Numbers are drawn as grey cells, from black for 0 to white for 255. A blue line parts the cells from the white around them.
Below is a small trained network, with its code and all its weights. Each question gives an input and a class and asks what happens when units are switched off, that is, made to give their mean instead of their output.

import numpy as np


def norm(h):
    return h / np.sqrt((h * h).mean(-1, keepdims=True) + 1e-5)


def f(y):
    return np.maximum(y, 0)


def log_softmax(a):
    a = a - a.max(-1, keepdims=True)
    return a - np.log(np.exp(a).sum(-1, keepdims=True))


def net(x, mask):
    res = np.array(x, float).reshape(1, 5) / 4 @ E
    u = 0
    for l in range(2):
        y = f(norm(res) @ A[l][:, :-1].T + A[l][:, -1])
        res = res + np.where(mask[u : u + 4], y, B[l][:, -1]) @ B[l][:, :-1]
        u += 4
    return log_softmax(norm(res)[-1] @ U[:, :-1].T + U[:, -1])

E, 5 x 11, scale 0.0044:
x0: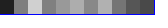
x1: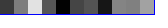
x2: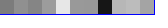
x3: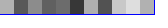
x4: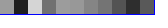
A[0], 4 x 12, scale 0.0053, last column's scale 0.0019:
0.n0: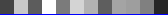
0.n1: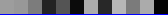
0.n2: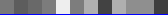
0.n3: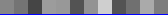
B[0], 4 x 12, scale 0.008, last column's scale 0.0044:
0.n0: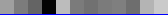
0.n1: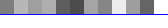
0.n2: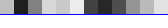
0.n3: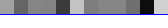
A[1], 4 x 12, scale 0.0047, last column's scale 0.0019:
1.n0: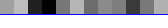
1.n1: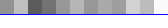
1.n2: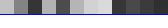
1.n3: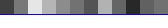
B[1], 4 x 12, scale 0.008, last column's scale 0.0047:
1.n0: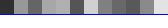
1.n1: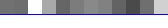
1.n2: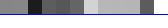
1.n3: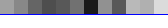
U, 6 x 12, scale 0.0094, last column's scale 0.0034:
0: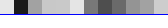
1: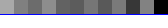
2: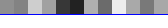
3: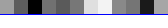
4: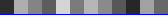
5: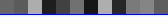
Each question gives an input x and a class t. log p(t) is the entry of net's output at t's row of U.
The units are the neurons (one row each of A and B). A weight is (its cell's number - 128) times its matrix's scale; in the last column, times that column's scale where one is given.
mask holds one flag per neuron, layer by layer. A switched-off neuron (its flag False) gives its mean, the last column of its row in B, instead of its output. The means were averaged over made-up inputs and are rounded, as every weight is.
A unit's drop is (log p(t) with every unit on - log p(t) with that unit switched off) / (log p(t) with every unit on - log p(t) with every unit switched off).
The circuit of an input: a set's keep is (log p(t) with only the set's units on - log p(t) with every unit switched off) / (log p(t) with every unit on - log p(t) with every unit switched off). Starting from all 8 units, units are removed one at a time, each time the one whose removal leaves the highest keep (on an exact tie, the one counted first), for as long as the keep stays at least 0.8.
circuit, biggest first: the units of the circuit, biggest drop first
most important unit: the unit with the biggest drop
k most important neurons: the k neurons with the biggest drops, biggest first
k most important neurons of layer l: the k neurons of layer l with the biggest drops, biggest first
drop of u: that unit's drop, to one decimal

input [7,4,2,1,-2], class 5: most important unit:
0.n1
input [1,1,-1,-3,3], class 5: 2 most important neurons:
(1.n3; 0.n3)
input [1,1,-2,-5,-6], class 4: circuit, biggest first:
(0.n0; 1.n0)
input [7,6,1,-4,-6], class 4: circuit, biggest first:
(0.n0; 1.n0; 0.n1)
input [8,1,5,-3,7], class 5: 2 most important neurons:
(1.n3; 0.n2)
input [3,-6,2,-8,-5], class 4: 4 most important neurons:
(0.n0; 1.n0; 1.n1; 0.n1)
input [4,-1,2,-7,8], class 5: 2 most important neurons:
(1.n3; 0.n2)
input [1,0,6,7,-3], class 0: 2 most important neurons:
(0.n2; 1.n2)
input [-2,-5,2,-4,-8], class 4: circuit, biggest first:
(0.n0; 1.n1)
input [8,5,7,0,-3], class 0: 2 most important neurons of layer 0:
(0.n2; 0.n1)
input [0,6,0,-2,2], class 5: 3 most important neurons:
(1.n3; 1.n2; 1.n0)
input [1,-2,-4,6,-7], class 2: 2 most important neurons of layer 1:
(1.n1; 1.n2)
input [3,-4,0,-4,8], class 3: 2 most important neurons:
(1.n2; 0.n2)
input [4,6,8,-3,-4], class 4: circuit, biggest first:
(0.n0)
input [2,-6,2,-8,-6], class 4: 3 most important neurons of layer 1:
(1.n0; 1.n1; 1.n3)
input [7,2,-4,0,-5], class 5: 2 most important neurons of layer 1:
(1.n3; 1.n2)
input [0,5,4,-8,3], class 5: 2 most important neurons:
(1.n3; 0.n2)
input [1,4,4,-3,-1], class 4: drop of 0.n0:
0.4
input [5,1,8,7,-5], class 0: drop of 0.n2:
1.0
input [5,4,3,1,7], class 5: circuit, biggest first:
(1.n3)
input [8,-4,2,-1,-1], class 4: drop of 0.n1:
0.0
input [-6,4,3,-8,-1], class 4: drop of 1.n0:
0.1
